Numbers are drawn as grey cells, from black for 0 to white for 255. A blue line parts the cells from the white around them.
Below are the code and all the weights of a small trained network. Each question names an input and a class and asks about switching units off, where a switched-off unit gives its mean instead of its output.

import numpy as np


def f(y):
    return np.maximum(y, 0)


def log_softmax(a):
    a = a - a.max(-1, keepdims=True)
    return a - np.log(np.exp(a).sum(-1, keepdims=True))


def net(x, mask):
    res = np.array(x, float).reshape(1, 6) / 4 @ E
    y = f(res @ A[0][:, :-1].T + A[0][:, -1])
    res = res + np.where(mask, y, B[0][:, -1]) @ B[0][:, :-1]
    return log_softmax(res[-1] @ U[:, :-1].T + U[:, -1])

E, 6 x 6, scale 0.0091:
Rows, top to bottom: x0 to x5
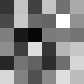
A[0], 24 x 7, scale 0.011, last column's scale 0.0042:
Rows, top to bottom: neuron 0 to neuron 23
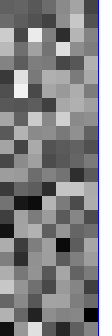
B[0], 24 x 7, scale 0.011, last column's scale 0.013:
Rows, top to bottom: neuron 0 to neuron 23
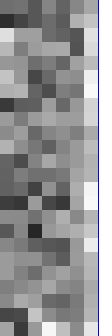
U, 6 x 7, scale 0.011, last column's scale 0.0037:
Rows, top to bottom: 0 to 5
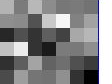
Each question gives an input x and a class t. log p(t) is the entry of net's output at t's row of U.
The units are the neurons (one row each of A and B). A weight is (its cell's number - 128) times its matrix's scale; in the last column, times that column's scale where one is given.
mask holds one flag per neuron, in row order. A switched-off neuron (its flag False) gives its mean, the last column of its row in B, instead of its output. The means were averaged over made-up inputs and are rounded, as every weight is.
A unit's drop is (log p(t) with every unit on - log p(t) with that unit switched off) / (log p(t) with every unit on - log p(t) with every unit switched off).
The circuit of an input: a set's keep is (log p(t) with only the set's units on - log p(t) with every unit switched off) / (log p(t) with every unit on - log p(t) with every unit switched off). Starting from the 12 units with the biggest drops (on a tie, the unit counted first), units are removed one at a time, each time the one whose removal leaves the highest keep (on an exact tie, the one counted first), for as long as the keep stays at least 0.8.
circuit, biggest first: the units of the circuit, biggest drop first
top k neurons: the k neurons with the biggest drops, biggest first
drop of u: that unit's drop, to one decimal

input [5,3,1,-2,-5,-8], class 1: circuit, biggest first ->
(neuron 23)
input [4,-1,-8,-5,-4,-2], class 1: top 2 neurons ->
(neuron 23; neuron 2)
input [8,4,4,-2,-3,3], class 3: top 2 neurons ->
(neuron 6; neuron 5)
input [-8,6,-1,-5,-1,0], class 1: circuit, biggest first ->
(neuron 6; neuron 14)
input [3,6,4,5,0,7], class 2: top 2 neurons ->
(neuron 1; neuron 13)
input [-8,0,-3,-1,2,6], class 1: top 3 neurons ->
(neuron 14; neuron 19; neuron 17)
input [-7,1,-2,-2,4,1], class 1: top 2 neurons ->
(neuron 14; neuron 17)
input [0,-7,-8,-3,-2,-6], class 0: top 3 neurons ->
(neuron 23; neuron 2; neuron 17)
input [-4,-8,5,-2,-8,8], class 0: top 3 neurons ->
(neuron 2; neuron 13; neuron 1)
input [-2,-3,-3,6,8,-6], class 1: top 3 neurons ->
(neuron 23; neuron 14; neuron 2)
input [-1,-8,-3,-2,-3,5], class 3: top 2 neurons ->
(neuron 23; neuron 17)
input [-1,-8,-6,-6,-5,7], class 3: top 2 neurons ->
(neuron 23; neuron 17)
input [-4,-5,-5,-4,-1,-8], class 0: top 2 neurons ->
(neuron 23; neuron 2)
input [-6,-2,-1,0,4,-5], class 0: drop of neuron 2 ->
0.1
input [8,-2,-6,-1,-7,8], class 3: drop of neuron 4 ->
0.0
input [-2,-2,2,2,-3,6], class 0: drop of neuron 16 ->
0.1
